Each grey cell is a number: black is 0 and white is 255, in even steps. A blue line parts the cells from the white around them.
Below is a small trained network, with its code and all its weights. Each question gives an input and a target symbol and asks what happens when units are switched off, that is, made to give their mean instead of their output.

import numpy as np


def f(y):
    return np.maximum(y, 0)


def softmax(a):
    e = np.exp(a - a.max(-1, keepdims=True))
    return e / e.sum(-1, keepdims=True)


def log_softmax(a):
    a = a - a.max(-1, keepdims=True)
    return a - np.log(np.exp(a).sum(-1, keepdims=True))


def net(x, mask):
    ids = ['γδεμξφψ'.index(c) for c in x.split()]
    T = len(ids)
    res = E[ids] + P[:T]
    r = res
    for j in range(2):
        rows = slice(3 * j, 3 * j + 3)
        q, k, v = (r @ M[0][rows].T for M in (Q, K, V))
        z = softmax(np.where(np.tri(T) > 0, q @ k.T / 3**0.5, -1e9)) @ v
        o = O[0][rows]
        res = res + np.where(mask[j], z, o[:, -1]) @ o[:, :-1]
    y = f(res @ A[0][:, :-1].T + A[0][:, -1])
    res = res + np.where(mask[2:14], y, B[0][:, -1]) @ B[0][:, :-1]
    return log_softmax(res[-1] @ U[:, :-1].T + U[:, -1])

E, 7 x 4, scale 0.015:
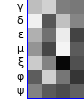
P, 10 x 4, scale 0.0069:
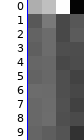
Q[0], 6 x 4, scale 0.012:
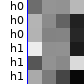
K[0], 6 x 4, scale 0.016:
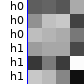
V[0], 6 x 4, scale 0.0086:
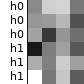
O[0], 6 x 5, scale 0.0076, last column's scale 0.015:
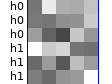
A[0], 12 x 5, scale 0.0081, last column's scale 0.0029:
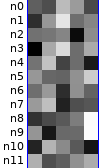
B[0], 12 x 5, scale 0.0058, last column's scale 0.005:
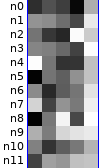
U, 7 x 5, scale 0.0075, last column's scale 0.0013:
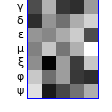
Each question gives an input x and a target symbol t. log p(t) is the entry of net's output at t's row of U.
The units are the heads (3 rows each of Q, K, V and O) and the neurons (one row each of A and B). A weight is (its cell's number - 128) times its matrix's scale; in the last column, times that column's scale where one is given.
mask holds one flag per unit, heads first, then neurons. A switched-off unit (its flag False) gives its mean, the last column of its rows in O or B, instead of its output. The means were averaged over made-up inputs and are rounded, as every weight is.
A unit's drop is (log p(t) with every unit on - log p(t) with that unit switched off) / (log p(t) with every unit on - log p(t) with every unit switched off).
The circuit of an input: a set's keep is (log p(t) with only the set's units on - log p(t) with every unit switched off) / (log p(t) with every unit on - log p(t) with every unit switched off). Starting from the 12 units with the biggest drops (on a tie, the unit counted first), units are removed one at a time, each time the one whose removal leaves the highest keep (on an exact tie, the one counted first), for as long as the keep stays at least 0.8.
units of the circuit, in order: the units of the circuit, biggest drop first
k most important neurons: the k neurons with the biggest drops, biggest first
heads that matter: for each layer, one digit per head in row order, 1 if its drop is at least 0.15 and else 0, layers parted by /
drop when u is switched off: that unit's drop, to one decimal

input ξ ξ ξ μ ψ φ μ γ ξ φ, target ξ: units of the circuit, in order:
h1, h0, n10
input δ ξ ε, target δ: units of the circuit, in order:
h1, n7
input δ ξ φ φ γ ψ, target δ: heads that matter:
01
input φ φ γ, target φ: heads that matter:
11
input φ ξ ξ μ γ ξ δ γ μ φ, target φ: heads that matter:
01
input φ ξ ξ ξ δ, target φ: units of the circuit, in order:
h1, h0
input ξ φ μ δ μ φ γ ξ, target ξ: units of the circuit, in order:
h1, n8, h0
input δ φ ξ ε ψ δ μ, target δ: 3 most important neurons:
n7, n4, n6
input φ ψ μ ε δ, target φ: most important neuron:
n2
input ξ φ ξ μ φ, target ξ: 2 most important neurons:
n10, n8
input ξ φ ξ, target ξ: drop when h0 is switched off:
0.3
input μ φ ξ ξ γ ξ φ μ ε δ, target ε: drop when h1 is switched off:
0.2
